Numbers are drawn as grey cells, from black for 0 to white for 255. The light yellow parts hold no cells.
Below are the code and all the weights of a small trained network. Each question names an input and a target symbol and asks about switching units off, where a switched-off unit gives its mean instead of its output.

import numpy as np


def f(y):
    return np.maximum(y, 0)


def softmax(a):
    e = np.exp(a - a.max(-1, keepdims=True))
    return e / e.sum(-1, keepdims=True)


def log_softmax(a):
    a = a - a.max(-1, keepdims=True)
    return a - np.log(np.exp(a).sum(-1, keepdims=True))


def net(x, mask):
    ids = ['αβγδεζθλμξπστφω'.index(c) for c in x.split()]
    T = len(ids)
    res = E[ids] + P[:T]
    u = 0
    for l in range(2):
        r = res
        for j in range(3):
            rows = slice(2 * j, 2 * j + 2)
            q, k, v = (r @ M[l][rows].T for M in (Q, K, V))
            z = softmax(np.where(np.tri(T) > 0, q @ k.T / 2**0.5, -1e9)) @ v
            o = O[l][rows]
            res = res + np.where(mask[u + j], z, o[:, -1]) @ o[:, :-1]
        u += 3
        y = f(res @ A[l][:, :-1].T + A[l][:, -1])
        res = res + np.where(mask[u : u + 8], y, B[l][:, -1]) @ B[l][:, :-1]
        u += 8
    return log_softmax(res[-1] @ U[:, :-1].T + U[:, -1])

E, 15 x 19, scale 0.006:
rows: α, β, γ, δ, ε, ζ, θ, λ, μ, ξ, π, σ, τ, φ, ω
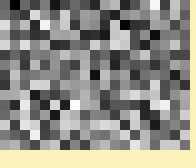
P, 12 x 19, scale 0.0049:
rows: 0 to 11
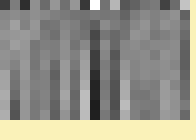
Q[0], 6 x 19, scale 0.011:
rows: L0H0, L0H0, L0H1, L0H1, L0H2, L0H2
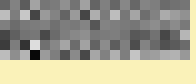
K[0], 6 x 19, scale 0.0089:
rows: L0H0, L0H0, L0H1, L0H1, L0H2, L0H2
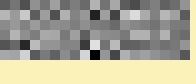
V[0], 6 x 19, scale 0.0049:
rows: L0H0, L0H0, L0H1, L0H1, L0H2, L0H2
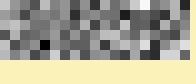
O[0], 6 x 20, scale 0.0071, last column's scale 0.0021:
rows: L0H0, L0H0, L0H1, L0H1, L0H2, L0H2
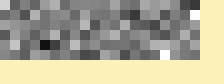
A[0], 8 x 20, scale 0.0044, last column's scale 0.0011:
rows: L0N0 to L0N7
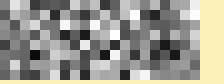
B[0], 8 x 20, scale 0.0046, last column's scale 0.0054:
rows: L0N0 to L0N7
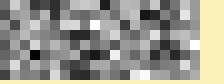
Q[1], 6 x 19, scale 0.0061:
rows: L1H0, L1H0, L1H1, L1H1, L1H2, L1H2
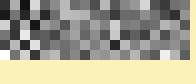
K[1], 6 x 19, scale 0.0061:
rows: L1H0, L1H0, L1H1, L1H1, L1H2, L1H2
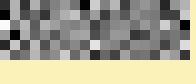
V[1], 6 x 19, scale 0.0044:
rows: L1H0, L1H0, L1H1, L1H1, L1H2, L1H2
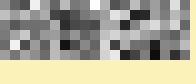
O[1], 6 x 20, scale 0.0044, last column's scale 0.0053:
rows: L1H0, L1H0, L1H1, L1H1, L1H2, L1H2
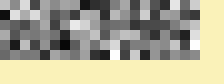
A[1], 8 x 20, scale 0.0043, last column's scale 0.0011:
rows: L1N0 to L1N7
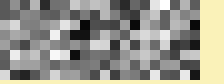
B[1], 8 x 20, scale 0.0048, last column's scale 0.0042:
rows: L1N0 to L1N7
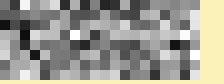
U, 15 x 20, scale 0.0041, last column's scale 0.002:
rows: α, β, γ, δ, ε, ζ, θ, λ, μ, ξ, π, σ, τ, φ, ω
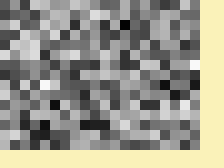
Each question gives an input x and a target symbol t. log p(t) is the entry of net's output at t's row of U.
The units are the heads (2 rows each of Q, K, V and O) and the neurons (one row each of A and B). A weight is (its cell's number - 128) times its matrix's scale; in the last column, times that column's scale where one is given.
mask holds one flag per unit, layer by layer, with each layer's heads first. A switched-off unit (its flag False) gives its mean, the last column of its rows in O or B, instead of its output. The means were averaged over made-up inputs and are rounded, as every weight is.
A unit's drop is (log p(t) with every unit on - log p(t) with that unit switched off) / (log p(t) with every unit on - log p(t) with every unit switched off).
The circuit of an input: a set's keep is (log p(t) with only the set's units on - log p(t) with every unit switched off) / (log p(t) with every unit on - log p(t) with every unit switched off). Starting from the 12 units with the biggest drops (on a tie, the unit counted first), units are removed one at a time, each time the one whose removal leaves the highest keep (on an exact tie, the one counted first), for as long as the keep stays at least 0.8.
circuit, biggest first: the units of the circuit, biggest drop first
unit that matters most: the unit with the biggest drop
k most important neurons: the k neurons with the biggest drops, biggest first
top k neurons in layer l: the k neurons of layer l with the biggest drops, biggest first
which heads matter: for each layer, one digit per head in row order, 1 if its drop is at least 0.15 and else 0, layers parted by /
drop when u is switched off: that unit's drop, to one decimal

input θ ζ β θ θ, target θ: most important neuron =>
(L1N1)
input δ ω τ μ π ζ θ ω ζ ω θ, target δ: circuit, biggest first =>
(L1N0, L1H0, L0N5, L0H2)
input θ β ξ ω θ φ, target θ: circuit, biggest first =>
(L1H2, L0H0, L1H1, L1N1)
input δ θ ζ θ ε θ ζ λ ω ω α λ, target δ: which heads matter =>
001 / 100
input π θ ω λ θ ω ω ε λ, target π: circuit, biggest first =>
(L0H0, L0N1)
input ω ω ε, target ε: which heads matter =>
000 / 100
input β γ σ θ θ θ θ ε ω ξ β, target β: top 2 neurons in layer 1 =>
(L1N2, L1N5)
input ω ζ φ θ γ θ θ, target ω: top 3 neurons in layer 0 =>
(L0N7, L0N6, L0N3)
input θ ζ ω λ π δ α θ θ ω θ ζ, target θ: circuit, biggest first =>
(L0H0, L1H2, L1H1, L1N1)
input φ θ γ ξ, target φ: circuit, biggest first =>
(L0N0, L0H2)
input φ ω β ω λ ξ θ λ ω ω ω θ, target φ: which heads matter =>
001 / 010
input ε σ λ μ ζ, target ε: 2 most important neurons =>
(L0N3, L1N6)
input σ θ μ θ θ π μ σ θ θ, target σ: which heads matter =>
100 / 010
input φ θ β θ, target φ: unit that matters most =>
L0H2
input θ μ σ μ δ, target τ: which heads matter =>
000 / 001
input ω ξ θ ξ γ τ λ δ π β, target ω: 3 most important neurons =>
(L0N7, L0N6, L0N3)
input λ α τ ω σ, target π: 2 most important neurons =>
(L0N1, L0N4)
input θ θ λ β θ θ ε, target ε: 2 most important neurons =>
(L1N6, L0N4)
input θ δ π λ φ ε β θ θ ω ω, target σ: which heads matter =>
100 / 000
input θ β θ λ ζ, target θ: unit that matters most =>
L1H2
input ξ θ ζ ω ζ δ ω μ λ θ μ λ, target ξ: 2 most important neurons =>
(L0N0, L1N4)
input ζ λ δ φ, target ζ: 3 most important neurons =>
(L1N7, L0N7, L0N5)
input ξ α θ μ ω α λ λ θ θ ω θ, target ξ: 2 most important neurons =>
(L0N0, L1N4)
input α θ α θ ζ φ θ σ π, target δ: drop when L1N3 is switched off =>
0.0
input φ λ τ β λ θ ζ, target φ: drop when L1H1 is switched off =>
0.2
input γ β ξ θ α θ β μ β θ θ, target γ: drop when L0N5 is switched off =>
0.2
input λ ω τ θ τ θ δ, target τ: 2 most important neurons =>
(L0N5, L0N4)
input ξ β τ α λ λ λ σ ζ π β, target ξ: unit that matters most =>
L1H2
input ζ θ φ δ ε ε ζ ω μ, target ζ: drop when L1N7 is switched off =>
0.7
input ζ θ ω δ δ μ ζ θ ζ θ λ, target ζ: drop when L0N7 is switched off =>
0.1
